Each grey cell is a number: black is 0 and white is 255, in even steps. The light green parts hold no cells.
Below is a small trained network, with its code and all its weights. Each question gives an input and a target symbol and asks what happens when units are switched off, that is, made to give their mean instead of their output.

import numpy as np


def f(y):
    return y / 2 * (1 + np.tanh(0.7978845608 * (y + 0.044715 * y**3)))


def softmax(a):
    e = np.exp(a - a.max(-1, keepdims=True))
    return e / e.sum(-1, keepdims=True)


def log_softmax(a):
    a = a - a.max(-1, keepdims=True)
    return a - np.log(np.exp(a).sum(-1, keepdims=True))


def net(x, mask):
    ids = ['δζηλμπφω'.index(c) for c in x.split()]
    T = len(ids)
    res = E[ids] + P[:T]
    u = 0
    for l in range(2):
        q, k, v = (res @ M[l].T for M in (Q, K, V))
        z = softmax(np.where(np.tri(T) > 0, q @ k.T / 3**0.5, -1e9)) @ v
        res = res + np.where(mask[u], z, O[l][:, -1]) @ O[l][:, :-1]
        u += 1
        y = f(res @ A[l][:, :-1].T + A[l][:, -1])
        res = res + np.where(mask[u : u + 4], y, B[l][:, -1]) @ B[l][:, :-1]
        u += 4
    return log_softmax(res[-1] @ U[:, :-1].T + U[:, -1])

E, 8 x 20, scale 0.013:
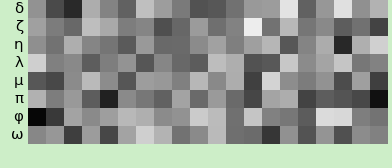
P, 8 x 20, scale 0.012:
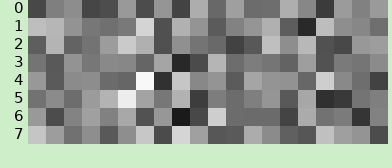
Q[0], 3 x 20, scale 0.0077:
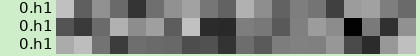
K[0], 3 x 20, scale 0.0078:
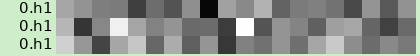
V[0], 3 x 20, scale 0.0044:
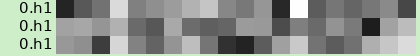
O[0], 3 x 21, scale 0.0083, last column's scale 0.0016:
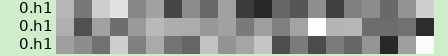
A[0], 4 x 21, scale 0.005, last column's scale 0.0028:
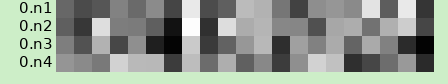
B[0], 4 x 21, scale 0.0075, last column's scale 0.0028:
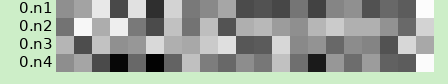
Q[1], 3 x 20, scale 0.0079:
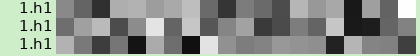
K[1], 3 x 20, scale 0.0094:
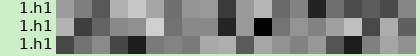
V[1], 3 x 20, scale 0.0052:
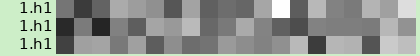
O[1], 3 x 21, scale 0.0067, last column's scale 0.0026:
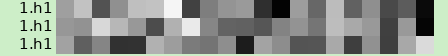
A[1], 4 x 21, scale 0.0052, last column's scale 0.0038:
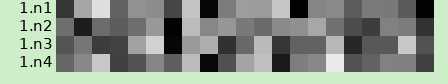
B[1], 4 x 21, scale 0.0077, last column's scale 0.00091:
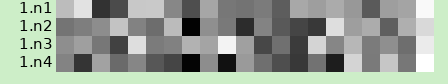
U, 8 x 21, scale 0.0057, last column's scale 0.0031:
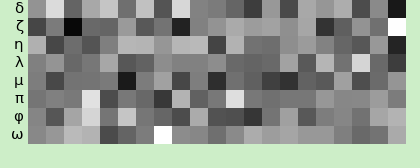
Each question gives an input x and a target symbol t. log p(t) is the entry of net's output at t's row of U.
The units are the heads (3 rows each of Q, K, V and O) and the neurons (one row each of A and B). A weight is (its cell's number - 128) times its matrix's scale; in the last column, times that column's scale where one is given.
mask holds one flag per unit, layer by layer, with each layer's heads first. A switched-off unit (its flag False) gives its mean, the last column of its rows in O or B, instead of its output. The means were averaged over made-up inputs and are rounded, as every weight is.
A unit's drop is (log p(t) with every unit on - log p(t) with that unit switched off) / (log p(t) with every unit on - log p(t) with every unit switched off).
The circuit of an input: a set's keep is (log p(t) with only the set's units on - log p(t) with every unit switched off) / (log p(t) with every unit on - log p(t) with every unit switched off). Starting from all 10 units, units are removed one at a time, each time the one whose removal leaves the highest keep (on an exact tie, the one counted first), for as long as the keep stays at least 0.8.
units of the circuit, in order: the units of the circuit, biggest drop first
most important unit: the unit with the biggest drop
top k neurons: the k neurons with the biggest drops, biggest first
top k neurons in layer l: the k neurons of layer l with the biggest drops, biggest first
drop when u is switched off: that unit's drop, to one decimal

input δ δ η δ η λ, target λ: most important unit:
1.n3
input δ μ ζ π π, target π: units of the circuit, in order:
(0.n1; 0.h1; 1.h1)
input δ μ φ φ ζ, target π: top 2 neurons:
(0.n1; 0.n4)
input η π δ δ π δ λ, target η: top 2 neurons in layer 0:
(0.n3; 0.n1)
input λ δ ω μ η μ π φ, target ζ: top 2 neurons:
(0.n1; 0.n3)
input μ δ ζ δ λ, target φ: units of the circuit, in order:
(0.h1; 0.n4)
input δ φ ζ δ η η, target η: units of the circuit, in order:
(1.h1; 1.n3)
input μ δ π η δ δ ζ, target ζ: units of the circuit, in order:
(0.h1; 1.h1)
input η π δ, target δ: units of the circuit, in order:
(0.h1; 1.h1)
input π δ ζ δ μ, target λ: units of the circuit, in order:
(1.h1; 0.h1)
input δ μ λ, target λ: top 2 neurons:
(1.n4; 1.n3)
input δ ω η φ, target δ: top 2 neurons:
(1.n1; 0.n2)
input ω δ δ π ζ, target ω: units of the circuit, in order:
(1.h1; 0.h1)
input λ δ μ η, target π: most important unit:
0.n2
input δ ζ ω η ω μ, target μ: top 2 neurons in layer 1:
(1.n2; 1.n4)
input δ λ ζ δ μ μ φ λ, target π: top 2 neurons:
(0.n1; 0.n4)
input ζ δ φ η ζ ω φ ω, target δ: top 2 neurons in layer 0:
(0.n1; 0.n4)
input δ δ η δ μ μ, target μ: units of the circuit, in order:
(0.n4; 0.h1)
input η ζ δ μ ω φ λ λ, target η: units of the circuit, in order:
(1.h1; 0.h1)
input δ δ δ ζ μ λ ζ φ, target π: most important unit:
0.n1
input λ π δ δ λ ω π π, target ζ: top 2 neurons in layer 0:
(0.n1; 0.n3)
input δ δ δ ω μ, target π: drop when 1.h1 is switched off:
0.2
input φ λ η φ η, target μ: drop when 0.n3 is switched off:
0.0
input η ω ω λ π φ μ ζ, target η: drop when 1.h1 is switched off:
0.5
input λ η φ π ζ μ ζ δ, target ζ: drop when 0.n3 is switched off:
0.2
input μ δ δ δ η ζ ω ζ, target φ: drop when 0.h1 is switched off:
0.6
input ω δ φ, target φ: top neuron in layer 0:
(0.n4)
